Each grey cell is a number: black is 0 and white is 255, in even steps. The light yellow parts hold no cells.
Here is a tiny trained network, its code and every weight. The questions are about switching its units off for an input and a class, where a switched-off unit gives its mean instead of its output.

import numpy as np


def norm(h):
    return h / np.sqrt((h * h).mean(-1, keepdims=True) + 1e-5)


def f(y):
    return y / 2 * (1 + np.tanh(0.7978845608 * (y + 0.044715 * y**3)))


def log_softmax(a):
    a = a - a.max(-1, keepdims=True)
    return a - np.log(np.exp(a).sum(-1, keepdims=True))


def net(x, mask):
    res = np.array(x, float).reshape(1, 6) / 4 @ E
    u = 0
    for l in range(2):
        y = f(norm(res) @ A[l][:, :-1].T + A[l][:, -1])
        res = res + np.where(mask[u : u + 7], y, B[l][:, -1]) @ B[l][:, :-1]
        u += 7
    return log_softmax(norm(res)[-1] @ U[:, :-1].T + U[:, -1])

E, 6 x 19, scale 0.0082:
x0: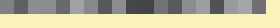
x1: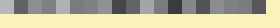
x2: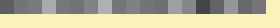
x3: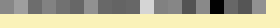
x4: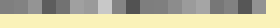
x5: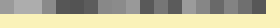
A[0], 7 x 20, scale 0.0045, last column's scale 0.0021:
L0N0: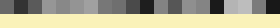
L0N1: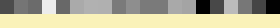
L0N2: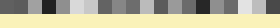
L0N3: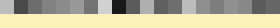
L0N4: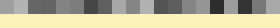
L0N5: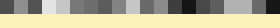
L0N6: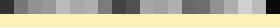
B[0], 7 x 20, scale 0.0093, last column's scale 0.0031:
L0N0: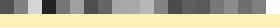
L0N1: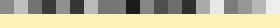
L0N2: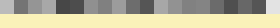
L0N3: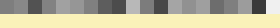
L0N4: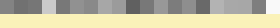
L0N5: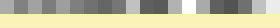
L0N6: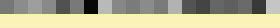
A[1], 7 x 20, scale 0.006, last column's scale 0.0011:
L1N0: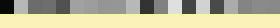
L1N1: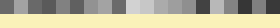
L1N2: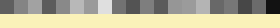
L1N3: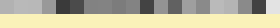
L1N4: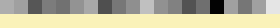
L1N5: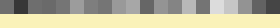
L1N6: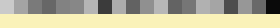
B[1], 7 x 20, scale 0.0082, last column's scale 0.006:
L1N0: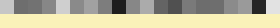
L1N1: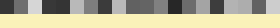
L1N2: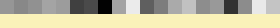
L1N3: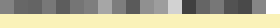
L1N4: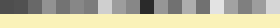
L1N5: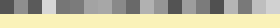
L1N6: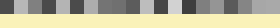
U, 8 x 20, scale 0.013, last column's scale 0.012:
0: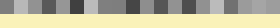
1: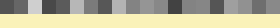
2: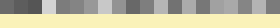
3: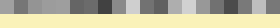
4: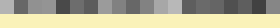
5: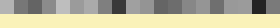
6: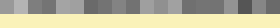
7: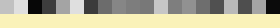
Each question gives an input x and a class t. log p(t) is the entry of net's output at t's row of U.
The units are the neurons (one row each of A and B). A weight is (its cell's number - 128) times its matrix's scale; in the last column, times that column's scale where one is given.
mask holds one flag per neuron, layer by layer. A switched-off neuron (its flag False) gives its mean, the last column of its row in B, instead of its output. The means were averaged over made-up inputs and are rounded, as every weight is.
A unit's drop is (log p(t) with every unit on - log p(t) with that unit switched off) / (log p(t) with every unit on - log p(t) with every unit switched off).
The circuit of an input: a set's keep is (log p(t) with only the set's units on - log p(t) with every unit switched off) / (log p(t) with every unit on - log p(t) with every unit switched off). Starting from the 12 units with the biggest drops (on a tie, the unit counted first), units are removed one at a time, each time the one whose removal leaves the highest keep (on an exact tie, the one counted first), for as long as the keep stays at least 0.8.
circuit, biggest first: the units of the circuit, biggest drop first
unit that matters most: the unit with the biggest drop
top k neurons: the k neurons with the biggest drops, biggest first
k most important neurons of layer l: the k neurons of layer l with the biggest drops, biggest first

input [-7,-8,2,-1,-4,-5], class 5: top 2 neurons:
[L1N0; L0N0]
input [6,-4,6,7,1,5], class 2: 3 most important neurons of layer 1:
[L1N4; L1N1; L1N6]
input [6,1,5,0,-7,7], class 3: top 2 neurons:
[L0N5; L1N1]
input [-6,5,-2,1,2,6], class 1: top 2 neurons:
[L1N1; L0N2]
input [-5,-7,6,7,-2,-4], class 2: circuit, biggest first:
[L1N4]
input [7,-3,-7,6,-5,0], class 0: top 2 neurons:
[L1N6; L1N1]
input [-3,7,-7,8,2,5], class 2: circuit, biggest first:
[L1N4; L0N4]
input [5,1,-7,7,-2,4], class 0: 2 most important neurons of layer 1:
[L1N6; L1N5]
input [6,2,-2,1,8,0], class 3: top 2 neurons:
[L1N2; L1N1]
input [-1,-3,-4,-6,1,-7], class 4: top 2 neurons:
[L0N2; L0N6]
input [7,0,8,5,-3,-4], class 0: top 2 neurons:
[L0N1; L1N1]
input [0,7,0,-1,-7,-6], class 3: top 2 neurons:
[L0N5; L1N0]
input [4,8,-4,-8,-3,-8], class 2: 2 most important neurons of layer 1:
[L1N5; L1N0]
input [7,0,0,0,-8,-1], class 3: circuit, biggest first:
[L0N5]
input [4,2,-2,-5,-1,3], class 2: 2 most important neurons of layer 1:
[L1N5; L1N1]
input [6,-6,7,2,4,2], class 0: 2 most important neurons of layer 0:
[L0N1; L0N3]
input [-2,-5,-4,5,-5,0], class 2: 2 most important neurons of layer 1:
[L1N4; L1N2]
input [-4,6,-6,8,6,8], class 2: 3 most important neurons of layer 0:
[L0N1; L0N4; L0N2]
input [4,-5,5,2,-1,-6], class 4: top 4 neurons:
[L0N6; L0N2; L1N1; L1N6]
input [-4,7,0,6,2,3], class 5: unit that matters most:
L0N3
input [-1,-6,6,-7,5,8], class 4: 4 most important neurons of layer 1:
[L1N3; L1N4; L1N0; L1N6]
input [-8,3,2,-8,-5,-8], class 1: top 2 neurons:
[L1N1; L0N4]
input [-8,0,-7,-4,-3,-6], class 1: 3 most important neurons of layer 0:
[L0N1; L0N6; L0N4]
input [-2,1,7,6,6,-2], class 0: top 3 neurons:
[L0N1; L0N5; L1N5]
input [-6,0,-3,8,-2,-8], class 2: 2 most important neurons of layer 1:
[L1N4; L1N3]
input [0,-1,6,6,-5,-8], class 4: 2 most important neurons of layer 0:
[L0N6; L0N2]
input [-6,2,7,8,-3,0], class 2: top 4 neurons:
[L1N4; L0N0; L1N6; L0N4]
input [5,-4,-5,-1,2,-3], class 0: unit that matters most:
L1N6
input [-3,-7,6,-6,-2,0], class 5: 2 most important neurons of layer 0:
[L0N4; L0N2]
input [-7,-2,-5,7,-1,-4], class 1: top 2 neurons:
[L1N1; L0N1]
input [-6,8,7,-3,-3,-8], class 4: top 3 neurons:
[L0N6; L0N2; L1N0]
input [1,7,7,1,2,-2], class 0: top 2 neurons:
[L0N1; L1N0]
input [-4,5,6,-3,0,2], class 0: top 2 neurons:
[L0N1; L1N0]
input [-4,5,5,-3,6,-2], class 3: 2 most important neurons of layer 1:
[L1N2; L1N0]
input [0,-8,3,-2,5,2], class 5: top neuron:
[L1N0]
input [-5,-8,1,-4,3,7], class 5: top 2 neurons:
[L1N0; L0N2]
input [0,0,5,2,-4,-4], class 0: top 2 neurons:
[L0N1; L1N2]
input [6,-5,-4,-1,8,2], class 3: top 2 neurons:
[L1N2; L1N1]
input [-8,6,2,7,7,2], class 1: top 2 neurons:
[L1N1; L0N5]
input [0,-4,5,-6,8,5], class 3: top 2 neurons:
[L1N2; L0N4]
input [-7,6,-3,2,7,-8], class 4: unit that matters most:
L0N2
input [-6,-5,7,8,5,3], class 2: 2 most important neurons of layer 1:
[L1N4; L1N6]
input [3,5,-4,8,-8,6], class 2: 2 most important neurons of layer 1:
[L1N4; L1N2]
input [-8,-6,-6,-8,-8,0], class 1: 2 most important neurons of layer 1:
[L1N1; L1N2]
